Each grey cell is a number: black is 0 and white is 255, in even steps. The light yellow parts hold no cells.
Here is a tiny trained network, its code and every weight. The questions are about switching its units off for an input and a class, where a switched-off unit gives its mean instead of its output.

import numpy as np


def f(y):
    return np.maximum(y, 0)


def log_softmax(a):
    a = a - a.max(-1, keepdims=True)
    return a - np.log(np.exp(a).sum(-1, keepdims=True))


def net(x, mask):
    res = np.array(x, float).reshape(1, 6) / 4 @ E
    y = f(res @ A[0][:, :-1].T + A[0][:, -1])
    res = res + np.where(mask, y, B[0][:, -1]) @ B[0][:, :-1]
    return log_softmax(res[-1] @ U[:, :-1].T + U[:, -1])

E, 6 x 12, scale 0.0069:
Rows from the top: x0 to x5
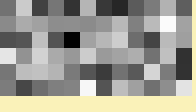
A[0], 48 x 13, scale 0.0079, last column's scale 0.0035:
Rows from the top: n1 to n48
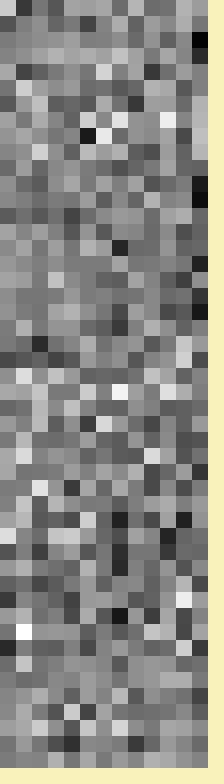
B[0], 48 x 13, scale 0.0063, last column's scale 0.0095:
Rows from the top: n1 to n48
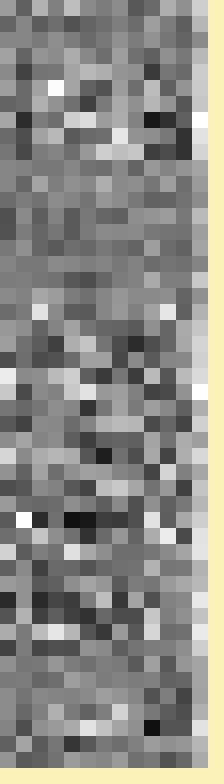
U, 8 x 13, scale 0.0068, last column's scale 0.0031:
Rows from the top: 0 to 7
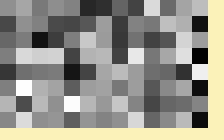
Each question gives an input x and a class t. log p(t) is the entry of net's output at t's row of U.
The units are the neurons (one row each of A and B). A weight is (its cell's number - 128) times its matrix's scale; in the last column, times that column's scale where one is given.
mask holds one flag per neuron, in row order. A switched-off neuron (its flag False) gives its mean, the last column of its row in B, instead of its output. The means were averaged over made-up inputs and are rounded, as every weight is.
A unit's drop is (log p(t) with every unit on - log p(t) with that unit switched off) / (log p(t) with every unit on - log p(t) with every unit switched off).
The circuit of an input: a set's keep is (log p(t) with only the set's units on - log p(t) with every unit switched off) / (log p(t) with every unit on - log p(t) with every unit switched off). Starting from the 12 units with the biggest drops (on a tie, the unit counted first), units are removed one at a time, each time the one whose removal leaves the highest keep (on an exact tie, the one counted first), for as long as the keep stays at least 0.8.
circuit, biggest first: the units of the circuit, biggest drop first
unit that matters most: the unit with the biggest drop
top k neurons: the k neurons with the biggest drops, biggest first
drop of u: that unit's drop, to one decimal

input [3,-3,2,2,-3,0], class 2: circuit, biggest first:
(n9, n40)
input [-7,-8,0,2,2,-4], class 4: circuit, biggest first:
(n25, n24)
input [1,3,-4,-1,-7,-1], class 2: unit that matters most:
n40
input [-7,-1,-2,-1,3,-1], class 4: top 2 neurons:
(n25, n8)
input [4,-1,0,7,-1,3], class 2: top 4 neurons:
(n33, n39, n9, n40)
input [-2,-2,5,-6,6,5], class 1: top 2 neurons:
(n8, n25)
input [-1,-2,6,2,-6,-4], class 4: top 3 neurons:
(n35, n24, n38)
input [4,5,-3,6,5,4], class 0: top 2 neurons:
(n33, n39)
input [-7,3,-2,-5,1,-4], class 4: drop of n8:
0.2
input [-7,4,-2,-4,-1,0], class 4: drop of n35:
0.3
